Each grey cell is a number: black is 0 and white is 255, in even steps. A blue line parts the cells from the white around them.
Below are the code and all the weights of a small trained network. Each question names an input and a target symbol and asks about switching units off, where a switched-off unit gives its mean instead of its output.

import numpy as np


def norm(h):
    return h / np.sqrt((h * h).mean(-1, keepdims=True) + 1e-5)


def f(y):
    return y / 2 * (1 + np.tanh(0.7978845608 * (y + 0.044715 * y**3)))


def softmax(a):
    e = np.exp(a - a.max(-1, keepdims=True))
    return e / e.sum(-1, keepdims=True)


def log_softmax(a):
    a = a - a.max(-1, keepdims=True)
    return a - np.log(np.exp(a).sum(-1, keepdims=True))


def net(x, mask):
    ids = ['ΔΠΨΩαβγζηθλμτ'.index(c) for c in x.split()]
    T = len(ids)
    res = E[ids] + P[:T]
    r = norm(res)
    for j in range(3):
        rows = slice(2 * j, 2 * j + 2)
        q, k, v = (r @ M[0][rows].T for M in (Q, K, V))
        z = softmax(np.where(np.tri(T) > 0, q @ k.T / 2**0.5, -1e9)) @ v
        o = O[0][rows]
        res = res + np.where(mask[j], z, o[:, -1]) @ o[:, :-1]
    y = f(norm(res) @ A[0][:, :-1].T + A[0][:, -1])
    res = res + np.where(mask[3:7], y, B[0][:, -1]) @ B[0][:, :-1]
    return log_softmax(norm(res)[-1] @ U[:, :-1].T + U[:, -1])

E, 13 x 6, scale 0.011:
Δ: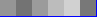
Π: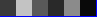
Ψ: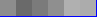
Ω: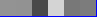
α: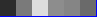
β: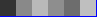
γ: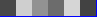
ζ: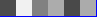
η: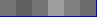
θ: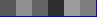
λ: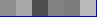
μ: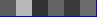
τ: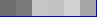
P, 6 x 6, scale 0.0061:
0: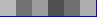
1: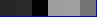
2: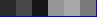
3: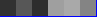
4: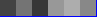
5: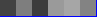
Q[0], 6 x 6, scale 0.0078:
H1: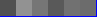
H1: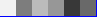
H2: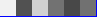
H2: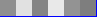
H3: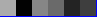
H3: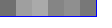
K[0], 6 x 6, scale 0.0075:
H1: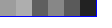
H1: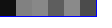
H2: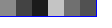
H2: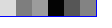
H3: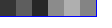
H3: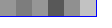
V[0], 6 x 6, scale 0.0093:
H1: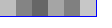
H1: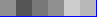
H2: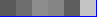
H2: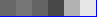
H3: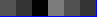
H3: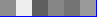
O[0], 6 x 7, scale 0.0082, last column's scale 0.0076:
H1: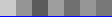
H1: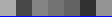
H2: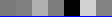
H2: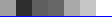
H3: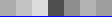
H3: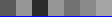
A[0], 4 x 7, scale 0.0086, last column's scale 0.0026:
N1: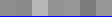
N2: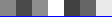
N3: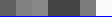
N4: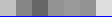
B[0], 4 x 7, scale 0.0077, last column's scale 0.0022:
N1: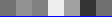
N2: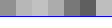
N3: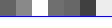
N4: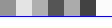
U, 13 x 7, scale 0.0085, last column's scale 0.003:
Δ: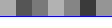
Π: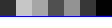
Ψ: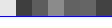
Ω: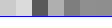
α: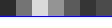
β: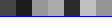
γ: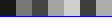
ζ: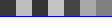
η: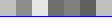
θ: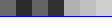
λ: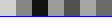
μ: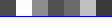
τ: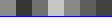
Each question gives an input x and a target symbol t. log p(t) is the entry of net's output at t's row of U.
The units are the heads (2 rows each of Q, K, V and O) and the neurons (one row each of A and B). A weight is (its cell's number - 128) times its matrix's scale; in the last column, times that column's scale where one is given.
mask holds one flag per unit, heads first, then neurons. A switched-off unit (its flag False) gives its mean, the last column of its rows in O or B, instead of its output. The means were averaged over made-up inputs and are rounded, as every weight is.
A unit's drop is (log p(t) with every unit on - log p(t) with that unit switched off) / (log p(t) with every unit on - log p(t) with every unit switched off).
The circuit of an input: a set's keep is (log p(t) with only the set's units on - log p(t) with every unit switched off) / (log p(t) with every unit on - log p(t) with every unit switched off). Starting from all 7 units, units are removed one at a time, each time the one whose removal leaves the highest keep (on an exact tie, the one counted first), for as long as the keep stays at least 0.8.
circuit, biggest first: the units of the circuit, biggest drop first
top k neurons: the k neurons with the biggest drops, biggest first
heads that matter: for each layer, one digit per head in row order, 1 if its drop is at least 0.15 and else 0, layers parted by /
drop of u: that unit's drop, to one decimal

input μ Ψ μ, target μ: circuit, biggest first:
[H3]
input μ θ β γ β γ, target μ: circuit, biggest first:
[H3; H1]
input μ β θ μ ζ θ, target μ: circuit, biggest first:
[H3; H2]
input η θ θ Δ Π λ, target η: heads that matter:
001
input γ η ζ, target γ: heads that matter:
010
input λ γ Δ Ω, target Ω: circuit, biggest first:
[N4; H1]
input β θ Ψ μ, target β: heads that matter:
010
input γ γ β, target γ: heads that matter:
011
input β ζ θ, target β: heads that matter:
010
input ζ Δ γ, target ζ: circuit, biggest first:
[H2; H3]
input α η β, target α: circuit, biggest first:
[H2; N2; H3]
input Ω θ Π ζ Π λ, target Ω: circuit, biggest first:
[H1; N4]
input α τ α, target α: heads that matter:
010
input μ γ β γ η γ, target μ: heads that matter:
101
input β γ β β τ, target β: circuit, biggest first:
[H2]
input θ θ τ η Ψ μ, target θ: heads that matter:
010
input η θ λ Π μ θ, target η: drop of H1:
0.1
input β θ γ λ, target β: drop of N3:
0.0
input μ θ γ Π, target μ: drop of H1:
0.4
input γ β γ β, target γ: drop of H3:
0.3
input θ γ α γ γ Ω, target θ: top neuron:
[N1]
